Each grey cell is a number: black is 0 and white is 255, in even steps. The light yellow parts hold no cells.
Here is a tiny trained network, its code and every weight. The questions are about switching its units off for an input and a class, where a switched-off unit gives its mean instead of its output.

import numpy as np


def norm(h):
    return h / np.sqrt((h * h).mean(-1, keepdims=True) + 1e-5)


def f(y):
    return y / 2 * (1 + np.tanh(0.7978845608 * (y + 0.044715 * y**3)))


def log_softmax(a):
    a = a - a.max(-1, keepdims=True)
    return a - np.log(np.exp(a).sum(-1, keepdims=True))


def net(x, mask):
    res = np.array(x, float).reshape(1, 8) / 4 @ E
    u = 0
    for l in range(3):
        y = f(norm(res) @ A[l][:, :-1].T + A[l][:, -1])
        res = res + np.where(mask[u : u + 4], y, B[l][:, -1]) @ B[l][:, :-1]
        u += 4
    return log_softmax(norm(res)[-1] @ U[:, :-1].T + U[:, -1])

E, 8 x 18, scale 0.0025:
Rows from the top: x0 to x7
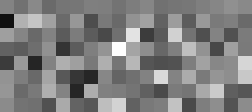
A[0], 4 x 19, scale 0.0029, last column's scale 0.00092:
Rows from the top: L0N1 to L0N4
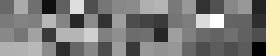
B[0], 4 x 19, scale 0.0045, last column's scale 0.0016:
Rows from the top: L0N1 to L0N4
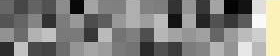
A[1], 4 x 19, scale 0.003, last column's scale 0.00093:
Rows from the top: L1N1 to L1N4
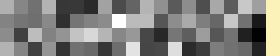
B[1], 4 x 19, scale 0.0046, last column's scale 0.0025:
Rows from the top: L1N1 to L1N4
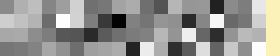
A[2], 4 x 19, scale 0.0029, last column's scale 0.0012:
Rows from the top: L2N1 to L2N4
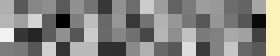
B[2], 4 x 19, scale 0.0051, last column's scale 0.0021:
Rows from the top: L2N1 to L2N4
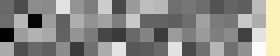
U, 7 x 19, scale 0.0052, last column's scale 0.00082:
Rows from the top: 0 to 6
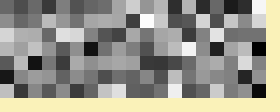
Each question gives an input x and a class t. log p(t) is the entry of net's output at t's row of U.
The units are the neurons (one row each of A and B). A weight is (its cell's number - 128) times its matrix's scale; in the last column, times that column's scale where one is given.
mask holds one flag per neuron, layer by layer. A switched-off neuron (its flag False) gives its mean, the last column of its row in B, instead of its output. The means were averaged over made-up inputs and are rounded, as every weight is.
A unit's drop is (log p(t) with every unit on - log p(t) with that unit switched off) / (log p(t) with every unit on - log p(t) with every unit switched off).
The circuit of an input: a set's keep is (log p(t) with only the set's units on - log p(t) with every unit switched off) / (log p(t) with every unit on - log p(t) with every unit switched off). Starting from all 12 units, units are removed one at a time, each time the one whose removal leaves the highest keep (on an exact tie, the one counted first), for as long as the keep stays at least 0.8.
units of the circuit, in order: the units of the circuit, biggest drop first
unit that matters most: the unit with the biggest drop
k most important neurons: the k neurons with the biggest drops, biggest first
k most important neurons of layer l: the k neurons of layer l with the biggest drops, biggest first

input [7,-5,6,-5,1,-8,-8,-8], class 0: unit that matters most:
L0N1
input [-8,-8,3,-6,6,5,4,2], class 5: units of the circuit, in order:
[L2N3; L1N2]
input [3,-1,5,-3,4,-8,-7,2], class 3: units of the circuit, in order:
[L0N3; L1N3]
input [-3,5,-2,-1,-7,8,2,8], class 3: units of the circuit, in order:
[L1N1; L2N4]
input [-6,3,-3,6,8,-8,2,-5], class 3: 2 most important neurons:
[L1N3; L0N4]
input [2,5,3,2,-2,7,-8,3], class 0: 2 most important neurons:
[L0N1; L0N3]
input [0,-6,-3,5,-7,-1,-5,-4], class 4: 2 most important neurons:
[L2N2; L0N4]
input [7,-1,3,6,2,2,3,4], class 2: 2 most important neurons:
[L1N2; L0N1]
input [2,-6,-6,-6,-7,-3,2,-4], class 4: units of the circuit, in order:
[L2N2; L1N4; L1N2]
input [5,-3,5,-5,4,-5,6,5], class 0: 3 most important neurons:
[L0N2; L1N2; L2N4]
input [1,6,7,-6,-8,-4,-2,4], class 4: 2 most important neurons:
[L0N4; L2N2]
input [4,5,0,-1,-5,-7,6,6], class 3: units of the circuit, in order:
[L1N3; L0N3]
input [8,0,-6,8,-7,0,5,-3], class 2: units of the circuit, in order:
[L1N2; L1N4]
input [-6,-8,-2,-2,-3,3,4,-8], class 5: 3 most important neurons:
[L2N3; L1N2; L1N4]
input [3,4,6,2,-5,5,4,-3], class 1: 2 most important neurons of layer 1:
[L1N4; L1N3]
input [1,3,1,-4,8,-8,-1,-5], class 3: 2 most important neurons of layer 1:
[L1N3; L1N2]
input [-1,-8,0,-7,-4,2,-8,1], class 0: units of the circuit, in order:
[L0N1]
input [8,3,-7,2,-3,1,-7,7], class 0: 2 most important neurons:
[L0N1; L1N4]
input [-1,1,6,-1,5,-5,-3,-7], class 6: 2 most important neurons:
[L2N4; L1N1]
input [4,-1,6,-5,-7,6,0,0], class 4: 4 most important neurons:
[L0N4; L2N2; L1N2; L0N3]
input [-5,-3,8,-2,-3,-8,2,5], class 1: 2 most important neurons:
[L1N4; L1N1]
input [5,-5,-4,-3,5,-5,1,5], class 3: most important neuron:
[L0N3]
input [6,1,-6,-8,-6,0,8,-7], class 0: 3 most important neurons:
[L0N2; L1N2; L1N4]
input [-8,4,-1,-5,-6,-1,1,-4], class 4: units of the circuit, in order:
[L0N4; L2N2; L1N2]
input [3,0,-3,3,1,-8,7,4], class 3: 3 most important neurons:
[L1N3; L0N3; L0N1]
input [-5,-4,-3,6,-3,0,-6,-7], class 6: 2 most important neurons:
[L2N4; L0N2]
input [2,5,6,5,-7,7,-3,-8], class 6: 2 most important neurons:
[L2N4; L0N3]
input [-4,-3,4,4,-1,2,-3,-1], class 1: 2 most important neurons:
[L1N4; L0N2]
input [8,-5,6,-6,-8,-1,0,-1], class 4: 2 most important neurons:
[L0N4; L2N2]
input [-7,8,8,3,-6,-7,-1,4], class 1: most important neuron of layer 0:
[L0N2]
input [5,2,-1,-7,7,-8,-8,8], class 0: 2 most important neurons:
[L0N1; L1N2]
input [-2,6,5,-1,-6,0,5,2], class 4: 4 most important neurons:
[L0N4; L2N2; L0N1; L0N2]
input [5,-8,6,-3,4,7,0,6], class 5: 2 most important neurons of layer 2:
[L2N3; L2N4]
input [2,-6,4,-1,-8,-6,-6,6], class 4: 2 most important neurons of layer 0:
[L0N4; L0N2]
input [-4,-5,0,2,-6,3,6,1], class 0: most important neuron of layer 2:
[L2N1]
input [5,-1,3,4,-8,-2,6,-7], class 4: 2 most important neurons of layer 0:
[L0N4; L0N1]
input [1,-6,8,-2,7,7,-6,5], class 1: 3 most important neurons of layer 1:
[L1N4; L1N3; L1N2]
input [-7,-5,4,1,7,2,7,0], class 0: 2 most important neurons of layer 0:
[L0N2; L0N4]
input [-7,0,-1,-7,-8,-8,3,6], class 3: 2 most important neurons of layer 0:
[L0N3; L0N1]
